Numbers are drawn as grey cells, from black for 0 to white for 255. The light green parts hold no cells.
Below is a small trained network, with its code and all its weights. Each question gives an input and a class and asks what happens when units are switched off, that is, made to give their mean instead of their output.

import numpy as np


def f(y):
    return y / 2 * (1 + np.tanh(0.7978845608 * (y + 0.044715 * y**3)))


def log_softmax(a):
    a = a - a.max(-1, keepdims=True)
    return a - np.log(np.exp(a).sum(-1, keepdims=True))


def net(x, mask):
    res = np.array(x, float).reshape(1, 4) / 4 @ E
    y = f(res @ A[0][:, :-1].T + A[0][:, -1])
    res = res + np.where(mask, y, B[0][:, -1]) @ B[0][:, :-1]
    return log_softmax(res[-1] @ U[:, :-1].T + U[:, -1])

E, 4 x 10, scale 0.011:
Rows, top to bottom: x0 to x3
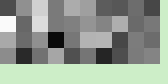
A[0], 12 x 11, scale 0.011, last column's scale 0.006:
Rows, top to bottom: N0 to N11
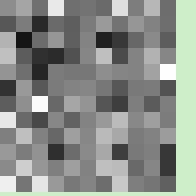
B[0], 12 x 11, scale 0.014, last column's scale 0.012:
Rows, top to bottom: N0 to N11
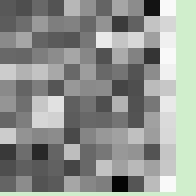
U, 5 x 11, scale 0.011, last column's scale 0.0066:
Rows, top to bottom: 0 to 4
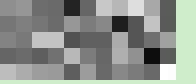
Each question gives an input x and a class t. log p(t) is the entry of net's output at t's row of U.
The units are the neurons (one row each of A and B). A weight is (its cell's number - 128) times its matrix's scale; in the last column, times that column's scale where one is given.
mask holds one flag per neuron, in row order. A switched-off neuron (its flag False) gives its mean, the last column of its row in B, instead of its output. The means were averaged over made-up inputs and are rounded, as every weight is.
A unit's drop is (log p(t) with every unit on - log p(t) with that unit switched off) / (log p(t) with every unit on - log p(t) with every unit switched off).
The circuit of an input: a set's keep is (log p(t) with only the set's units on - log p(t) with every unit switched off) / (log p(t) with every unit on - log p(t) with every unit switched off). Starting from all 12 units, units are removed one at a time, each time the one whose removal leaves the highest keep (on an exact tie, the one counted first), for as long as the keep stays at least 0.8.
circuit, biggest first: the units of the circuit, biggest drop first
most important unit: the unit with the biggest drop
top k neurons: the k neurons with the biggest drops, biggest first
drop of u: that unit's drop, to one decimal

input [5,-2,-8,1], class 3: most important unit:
N0
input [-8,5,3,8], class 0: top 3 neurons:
(N2 N6 N0)
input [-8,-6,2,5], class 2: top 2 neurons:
(N11 N3)
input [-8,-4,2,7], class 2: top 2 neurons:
(N4 N3)
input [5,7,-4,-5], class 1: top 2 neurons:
(N11 N2)
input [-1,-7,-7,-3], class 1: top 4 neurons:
(N5 N1 N3 N9)
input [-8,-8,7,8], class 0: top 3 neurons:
(N2 N11 N6)
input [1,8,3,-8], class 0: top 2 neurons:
(N10 N8)
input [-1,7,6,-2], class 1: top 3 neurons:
(N11 N0 N7)
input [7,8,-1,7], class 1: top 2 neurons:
(N11 N8)
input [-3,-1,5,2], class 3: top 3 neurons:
(N3 N6 N9)
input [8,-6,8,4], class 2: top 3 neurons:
(N6 N0 N11)
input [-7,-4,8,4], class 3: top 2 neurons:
(N3 N9)
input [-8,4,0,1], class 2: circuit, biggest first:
(N7)
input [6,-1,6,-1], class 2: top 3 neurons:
(N6 N0 N3)
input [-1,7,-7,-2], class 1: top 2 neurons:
(N11 N3)
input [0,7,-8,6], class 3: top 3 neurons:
(N0 N1 N5)
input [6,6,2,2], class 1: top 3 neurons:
(N11 N3 N7)
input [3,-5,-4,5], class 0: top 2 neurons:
(N2 N11)
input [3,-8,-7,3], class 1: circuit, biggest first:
(N5)
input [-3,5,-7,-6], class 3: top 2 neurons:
(N0 N2)
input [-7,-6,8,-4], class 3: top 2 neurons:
(N3 N9)
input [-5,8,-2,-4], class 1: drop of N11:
2.2
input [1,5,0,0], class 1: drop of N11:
0.5
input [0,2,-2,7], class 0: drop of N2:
0.4
